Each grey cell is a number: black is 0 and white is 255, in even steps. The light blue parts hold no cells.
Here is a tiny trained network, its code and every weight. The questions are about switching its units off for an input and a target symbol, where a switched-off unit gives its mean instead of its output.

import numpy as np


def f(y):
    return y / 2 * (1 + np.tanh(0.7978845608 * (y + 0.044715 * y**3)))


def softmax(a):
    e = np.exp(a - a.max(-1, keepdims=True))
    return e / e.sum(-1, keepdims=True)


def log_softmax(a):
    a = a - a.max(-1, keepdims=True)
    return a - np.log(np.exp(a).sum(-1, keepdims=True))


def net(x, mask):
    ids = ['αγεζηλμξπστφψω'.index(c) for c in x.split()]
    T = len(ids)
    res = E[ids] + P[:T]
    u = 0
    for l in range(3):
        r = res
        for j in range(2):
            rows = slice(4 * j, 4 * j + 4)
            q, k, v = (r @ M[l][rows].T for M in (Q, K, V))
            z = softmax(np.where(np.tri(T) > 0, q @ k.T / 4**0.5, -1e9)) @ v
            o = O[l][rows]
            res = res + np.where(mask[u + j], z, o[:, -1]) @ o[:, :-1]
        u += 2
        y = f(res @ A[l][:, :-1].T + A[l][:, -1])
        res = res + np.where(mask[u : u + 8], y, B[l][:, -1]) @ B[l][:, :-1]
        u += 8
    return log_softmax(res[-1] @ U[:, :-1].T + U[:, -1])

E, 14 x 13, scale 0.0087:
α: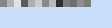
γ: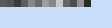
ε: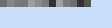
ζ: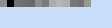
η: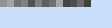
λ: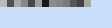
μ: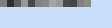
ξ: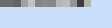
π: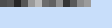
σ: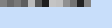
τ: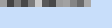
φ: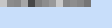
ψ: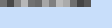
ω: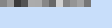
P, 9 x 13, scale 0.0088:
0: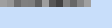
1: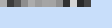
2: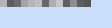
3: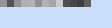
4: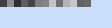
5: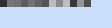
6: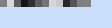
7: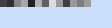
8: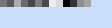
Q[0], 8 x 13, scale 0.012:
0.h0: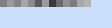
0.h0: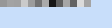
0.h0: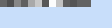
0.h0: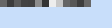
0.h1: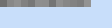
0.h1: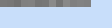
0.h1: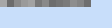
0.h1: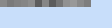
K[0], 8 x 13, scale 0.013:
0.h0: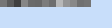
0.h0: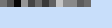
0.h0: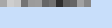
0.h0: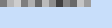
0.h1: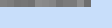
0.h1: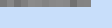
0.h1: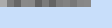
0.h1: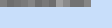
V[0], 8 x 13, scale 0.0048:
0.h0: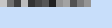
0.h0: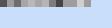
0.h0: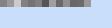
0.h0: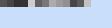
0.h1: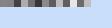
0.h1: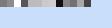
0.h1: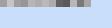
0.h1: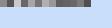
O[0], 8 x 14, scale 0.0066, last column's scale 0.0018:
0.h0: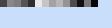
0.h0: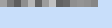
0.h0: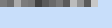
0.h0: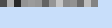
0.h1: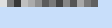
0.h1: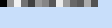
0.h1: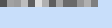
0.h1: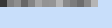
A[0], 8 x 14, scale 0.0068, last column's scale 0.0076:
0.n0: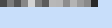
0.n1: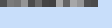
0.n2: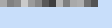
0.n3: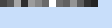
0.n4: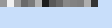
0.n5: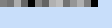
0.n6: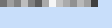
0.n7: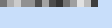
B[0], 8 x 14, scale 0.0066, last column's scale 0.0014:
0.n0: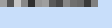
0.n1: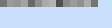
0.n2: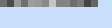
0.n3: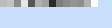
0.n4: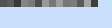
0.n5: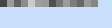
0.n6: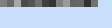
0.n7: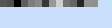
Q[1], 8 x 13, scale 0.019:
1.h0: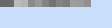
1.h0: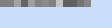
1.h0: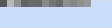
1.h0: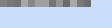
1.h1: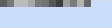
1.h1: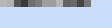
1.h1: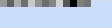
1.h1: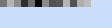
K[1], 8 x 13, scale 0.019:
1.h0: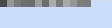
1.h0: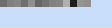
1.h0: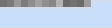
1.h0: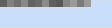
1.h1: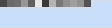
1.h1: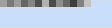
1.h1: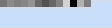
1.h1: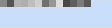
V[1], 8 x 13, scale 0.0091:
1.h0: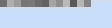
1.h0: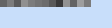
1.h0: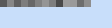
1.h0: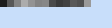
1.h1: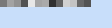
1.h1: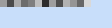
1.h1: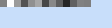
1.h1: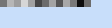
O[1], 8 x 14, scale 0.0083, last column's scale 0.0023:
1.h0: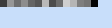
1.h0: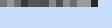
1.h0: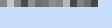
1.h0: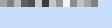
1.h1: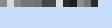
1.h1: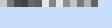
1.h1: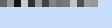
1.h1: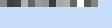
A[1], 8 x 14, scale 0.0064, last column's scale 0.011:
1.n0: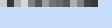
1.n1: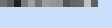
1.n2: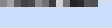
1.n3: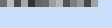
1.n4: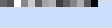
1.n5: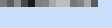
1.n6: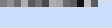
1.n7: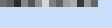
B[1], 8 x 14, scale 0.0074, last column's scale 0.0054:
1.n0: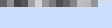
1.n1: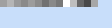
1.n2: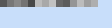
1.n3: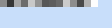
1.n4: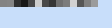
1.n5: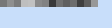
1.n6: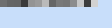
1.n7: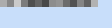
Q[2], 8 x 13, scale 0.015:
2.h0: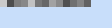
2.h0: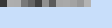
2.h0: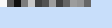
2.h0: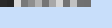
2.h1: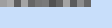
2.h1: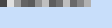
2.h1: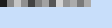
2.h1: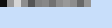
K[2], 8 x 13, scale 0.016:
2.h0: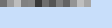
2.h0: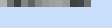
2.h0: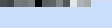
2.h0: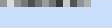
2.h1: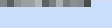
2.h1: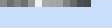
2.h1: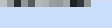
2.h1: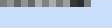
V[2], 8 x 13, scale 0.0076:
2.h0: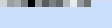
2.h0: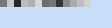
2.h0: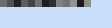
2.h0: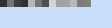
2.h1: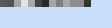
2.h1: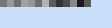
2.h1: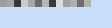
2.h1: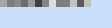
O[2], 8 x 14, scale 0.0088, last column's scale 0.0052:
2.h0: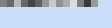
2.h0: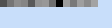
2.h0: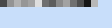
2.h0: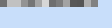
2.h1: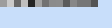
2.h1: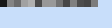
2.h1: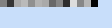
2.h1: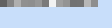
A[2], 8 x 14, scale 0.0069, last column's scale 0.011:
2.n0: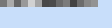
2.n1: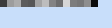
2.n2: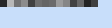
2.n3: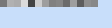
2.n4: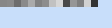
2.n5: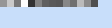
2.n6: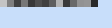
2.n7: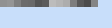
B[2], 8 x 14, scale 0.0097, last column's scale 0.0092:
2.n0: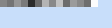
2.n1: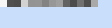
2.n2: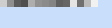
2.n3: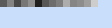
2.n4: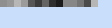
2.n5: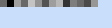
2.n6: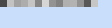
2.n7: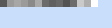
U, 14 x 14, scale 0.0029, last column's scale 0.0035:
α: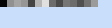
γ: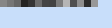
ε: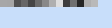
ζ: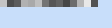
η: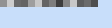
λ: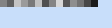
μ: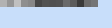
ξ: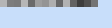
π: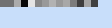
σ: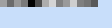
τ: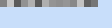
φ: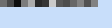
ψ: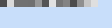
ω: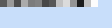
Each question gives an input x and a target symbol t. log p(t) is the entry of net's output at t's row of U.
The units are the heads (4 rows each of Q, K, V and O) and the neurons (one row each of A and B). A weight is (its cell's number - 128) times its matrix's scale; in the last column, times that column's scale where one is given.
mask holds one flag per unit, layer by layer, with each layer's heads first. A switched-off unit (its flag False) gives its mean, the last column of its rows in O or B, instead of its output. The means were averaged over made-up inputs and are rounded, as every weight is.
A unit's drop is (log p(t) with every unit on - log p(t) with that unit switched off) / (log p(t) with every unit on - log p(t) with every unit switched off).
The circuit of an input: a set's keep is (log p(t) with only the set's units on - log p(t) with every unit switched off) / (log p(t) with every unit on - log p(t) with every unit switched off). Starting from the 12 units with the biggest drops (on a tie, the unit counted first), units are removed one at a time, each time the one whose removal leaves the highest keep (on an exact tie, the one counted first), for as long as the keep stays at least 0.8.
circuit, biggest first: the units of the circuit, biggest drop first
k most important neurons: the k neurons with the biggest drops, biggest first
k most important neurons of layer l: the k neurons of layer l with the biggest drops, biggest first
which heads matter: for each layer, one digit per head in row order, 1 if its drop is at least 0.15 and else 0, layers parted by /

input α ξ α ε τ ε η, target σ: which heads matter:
11 / 10 / 11
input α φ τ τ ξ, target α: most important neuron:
1.n0
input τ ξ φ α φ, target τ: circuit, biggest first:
0.h0; 1.h1; 2.n6; 2.h0
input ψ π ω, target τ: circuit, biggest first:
1.h1; 2.h0; 2.n6; 2.h1
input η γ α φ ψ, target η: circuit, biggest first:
1.h1; 2.n2; 2.h1; 0.h0
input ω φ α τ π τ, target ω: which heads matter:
10 / 11 / 11
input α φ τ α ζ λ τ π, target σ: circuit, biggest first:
0.h1; 1.h0; 2.h0
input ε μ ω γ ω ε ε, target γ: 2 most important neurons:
1.n3; 1.n2
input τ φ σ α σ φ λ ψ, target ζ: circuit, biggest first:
0.h0; 1.h1; 1.n0; 2.h1
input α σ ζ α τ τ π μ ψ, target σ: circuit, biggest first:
0.h1; 1.h0; 2.h0
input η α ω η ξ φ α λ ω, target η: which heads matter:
11 / 11 / 11
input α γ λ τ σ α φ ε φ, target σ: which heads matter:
01 / 10 / 11
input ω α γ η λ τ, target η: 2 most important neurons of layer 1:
1.n4; 1.n3
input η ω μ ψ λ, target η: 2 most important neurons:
2.n2; 1.n6
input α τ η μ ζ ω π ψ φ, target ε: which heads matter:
10 / 11 / 11
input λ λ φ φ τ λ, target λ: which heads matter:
10 / 01 / 10
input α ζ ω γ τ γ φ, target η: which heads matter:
10 / 01 / 11
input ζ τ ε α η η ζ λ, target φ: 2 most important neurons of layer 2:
2.n5; 2.n3
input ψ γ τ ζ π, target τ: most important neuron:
2.n6
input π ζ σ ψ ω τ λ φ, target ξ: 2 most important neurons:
2.n1; 1.n6
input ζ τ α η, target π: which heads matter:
10 / 01 / 01
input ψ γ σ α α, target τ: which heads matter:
11 / 11 / 11
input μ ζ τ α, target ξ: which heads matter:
10 / 01 / 11
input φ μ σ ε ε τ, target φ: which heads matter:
11 / 10 / 11
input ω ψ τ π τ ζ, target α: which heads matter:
10 / 11 / 11
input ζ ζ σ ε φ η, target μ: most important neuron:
2.n4
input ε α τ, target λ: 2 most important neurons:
2.n5; 0.n7
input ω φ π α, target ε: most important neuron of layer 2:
2.n0
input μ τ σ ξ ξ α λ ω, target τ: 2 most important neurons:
2.n6; 0.n0
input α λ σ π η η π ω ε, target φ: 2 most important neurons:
2.n5; 2.n3
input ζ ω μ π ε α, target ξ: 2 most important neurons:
2.n1; 1.n4
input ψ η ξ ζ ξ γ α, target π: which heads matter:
10 / 11 / 01
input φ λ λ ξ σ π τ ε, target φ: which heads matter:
11 / 10 / 11
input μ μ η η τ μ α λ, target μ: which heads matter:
10 / 11 / 11
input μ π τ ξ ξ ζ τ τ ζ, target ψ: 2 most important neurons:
2.n7; 1.n7
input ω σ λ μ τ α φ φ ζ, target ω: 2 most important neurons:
2.n3; 1.n3
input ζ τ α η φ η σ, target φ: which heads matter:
10 / 11 / 01
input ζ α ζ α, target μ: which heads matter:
11 / 01 / 11
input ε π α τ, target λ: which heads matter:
10 / 01 / 01
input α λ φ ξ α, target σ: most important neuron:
0.n3
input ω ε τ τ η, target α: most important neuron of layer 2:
2.n0
